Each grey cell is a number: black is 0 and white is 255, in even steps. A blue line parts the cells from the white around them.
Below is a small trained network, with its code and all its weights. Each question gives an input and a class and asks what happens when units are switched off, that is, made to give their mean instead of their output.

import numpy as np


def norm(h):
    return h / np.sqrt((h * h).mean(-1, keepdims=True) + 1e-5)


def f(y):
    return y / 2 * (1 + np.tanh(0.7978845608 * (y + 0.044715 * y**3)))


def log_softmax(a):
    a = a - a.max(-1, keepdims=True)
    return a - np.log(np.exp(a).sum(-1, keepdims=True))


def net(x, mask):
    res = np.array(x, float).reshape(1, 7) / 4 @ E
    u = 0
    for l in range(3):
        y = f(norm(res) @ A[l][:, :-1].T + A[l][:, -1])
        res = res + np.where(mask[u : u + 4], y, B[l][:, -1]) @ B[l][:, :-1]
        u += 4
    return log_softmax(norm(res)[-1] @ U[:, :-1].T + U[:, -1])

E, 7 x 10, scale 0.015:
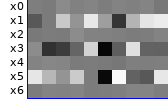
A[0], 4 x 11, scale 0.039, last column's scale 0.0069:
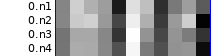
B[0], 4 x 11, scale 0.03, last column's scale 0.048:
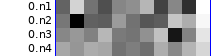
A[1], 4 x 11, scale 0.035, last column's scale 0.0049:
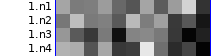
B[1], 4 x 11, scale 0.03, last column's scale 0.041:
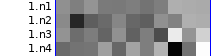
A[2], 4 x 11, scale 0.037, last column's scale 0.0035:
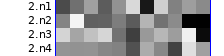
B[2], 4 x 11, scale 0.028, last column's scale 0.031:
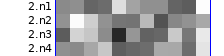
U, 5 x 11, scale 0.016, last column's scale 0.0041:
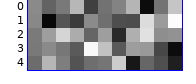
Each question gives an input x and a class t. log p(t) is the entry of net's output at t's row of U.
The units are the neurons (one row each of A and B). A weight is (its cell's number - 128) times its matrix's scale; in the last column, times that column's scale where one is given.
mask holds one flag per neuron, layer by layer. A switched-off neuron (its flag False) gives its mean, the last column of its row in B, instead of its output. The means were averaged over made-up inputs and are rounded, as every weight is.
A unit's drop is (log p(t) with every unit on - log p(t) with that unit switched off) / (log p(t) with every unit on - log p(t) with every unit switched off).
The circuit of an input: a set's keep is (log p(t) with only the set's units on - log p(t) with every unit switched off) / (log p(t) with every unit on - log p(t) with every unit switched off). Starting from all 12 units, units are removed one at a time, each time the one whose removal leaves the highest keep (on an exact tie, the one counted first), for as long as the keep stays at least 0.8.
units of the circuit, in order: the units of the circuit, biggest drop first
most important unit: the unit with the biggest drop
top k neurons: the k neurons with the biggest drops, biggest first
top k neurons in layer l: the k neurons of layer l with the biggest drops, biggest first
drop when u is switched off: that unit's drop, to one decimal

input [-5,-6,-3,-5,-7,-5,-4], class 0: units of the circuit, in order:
(0.n3)
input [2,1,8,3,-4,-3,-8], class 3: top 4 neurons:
(0.n4; 0.n1; 1.n3; 0.n3)
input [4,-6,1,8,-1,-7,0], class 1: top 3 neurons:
(0.n4; 0.n1; 0.n3)
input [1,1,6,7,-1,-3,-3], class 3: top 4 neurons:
(0.n4; 0.n1; 1.n3; 0.n3)
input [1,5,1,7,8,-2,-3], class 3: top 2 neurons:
(0.n4; 0.n1)
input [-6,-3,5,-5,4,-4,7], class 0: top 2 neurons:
(0.n3; 0.n1)
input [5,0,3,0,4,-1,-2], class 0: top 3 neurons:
(0.n2; 0.n4; 1.n3)
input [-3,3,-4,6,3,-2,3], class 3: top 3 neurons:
(0.n4; 0.n1; 1.n3)
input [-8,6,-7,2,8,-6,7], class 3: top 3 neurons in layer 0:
(0.n1; 0.n4; 0.n3)
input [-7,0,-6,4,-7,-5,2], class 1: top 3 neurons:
(0.n4; 0.n1; 1.n4)
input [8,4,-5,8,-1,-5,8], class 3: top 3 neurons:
(0.n1; 0.n4; 0.n3)
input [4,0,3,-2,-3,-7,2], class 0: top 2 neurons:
(0.n2; 0.n3)
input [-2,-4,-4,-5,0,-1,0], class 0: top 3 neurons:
(0.n3; 0.n1; 0.n4)
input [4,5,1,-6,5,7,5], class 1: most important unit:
0.n2
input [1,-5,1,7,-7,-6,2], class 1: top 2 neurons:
(0.n4; 0.n1)
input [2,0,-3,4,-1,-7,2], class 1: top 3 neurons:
(0.n4; 0.n1; 1.n4)
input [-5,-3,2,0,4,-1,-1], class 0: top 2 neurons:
(0.n2; 1.n4)
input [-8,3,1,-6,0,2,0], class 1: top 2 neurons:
(0.n2; 0.n1)
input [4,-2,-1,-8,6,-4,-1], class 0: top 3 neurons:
(0.n3; 0.n1; 0.n4)
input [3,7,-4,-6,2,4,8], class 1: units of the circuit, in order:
(0.n2)
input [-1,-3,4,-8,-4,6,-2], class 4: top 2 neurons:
(0.n1; 0.n2)
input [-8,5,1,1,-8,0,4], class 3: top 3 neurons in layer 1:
(1.n3; 1.n1; 1.n4)
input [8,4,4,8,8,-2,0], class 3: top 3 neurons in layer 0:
(0.n4; 0.n1; 0.n3)
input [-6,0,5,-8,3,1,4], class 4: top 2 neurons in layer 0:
(0.n1; 0.n3)
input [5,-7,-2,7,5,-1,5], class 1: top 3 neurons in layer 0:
(0.n4; 0.n1; 0.n3)
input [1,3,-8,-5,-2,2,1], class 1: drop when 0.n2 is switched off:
1.3
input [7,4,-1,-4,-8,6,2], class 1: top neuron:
(0.n2)
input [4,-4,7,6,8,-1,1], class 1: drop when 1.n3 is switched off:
1.0
